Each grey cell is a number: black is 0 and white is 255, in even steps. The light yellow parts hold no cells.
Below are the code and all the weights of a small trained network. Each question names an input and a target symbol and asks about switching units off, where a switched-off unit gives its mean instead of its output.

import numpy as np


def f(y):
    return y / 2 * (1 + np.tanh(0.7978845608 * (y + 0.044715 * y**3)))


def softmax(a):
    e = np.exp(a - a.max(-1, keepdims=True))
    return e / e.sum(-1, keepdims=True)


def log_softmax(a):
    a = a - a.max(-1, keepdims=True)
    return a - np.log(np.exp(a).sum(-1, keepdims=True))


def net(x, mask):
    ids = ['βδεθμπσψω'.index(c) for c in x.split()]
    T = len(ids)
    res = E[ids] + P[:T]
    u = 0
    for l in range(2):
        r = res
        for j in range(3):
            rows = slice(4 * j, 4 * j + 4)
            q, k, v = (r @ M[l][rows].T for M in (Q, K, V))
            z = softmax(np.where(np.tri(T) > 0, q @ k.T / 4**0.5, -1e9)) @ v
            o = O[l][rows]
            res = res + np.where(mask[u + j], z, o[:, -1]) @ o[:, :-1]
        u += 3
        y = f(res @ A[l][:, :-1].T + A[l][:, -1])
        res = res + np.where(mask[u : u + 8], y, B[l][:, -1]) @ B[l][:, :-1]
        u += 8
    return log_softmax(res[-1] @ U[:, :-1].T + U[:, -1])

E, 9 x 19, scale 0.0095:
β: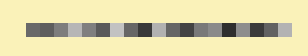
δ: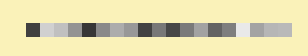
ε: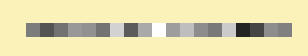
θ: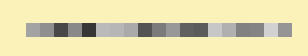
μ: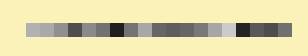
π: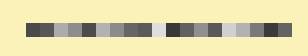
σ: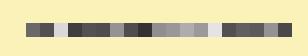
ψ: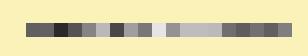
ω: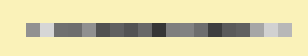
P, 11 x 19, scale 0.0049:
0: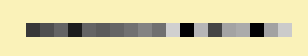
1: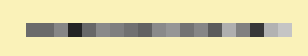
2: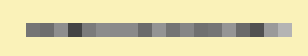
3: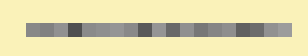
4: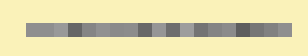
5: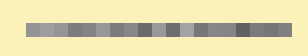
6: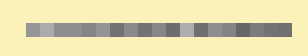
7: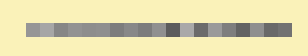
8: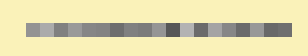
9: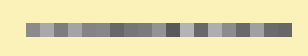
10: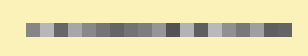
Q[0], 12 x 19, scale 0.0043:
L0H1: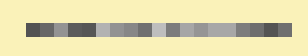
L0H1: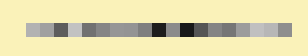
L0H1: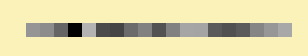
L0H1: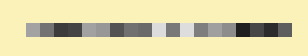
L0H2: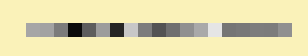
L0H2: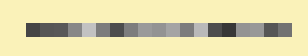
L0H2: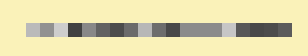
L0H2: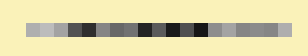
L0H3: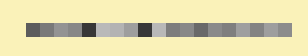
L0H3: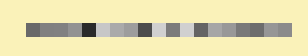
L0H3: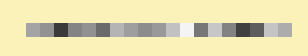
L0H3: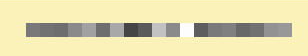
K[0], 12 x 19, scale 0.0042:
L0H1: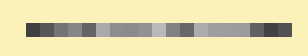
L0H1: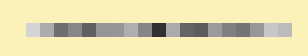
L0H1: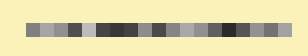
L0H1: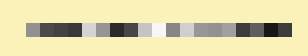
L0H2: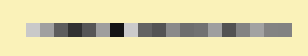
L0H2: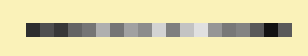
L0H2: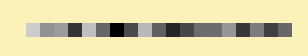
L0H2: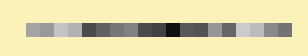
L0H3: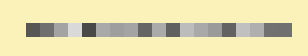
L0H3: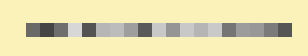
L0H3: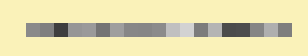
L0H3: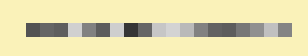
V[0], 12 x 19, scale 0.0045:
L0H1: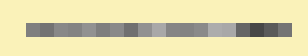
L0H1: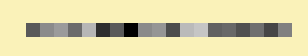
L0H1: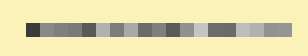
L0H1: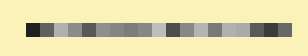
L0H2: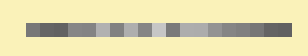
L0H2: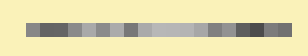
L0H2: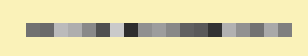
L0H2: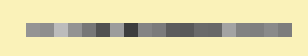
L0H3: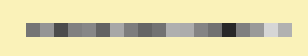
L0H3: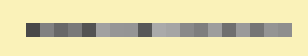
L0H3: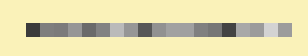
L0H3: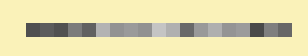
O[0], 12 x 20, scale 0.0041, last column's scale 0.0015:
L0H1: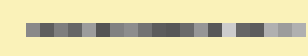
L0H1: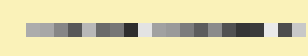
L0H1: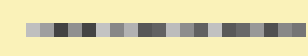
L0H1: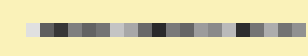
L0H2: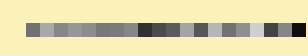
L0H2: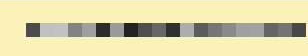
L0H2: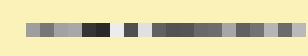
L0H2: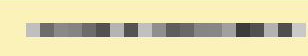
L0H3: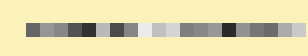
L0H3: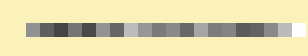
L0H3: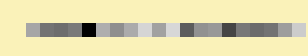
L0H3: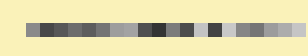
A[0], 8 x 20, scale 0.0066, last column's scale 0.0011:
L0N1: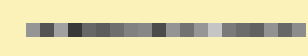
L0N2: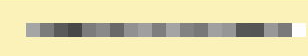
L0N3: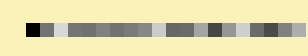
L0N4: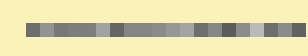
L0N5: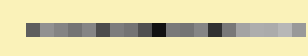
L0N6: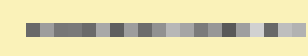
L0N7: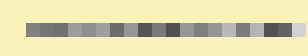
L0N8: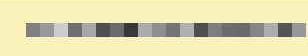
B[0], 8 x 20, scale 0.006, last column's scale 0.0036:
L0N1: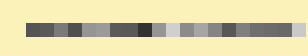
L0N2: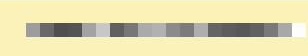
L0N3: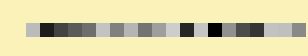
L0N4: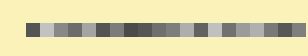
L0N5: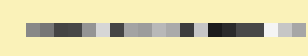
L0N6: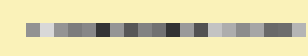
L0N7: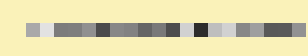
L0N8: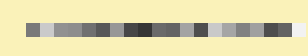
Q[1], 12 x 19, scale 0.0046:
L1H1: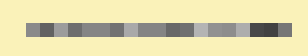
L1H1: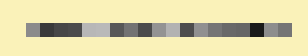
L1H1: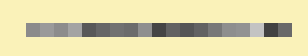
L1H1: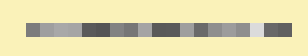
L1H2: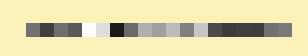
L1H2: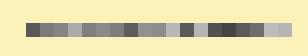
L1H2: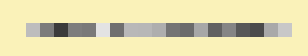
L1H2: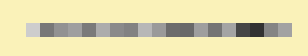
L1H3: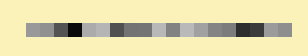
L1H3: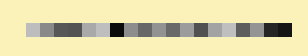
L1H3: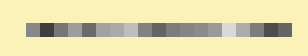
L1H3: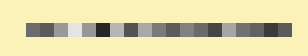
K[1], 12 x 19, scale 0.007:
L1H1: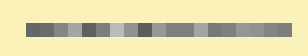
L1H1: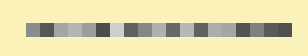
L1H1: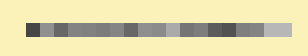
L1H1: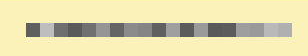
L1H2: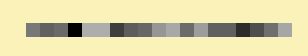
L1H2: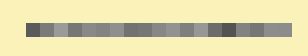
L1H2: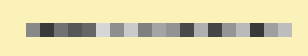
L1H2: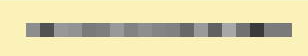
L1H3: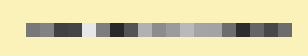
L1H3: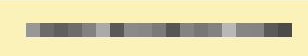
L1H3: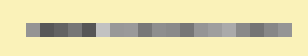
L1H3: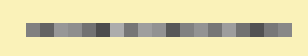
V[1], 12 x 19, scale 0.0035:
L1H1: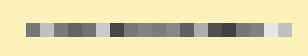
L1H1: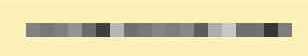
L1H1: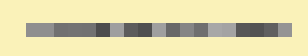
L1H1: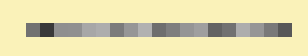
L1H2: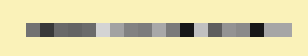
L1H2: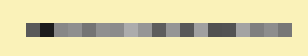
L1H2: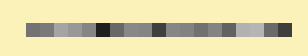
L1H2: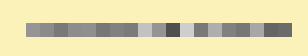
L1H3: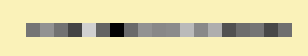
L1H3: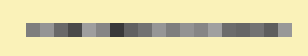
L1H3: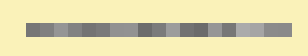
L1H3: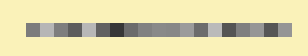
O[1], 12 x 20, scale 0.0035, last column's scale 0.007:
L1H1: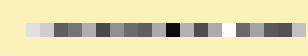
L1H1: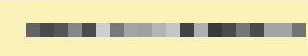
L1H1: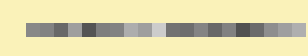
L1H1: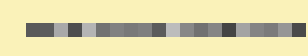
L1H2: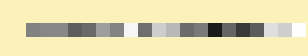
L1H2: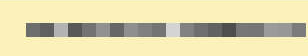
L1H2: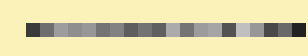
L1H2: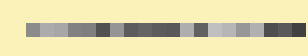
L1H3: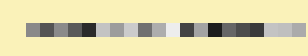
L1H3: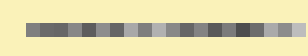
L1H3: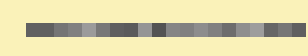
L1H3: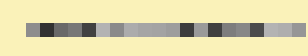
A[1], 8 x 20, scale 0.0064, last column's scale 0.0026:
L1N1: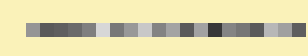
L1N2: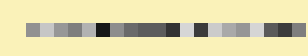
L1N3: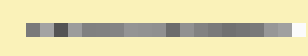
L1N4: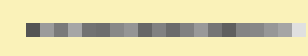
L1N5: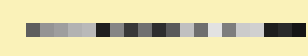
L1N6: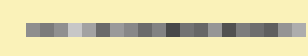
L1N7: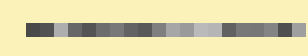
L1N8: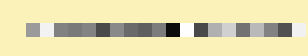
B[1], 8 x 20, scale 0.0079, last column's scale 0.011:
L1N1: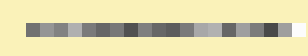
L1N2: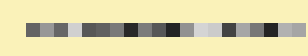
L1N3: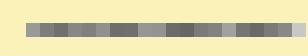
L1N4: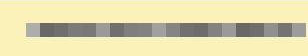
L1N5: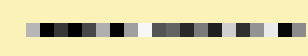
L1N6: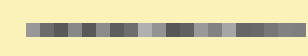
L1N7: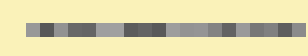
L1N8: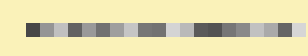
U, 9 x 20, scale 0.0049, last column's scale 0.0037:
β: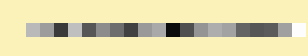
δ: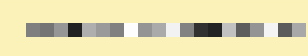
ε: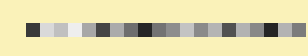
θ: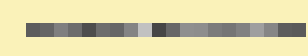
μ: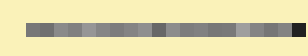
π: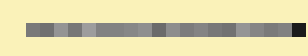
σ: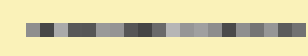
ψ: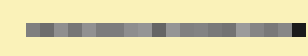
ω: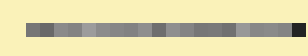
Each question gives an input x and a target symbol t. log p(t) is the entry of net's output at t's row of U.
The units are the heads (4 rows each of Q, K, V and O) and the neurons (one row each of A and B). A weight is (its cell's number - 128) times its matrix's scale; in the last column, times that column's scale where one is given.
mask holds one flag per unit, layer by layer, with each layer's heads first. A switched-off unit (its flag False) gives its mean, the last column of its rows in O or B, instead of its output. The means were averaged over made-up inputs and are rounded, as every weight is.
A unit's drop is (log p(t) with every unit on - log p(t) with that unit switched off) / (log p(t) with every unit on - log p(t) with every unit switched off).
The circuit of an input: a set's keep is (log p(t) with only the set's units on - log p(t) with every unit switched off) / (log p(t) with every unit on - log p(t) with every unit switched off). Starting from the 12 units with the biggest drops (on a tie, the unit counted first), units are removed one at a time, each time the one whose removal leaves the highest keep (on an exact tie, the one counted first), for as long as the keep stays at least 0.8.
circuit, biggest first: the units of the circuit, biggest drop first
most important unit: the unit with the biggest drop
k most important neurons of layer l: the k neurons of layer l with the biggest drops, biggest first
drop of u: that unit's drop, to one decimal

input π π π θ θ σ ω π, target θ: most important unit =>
L1N2
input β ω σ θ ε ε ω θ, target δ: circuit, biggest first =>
L0N5, L1N1, L1N2
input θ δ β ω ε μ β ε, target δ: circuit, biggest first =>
L0H2, L1N1, L1N2
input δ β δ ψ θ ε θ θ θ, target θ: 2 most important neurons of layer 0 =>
L0N5, L0N6
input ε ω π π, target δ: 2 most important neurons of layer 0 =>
L0N8, L0N3
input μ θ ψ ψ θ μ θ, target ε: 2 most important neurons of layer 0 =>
L0N6, L0N7
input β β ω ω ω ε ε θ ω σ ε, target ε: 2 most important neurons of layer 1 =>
L1N2, L1N8
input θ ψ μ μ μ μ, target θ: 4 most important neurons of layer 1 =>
L1N2, L1N5, L1N8, L1N1
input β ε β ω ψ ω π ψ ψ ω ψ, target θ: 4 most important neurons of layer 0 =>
L0N6, L0N7, L0N5, L0N4
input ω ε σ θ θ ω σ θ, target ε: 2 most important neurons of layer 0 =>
L0N8, L0N5
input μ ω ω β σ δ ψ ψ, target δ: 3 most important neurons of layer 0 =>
L0N8, L0N6, L0N7
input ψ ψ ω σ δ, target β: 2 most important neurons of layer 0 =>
L0N3, L0N5
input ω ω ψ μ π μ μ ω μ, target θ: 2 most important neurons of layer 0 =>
L0N5, L0N8
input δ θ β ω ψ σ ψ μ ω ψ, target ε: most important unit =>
L0H1
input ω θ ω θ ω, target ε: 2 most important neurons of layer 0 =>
L0N6, L0N8
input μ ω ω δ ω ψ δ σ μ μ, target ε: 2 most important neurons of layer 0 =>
L0N8, L0N5
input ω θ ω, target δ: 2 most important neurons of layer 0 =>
L0N8, L0N6
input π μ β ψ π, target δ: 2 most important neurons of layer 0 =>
L0N3, L0N7
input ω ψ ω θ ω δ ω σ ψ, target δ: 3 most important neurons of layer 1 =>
L1N1, L1N8, L1N2
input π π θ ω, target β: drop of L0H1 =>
-0.1
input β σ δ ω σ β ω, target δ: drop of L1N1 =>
0.2
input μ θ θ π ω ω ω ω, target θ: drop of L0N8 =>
1.3
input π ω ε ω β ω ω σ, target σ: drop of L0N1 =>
0.3
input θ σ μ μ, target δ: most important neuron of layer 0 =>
L0N8
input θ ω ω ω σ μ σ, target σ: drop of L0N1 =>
0.2
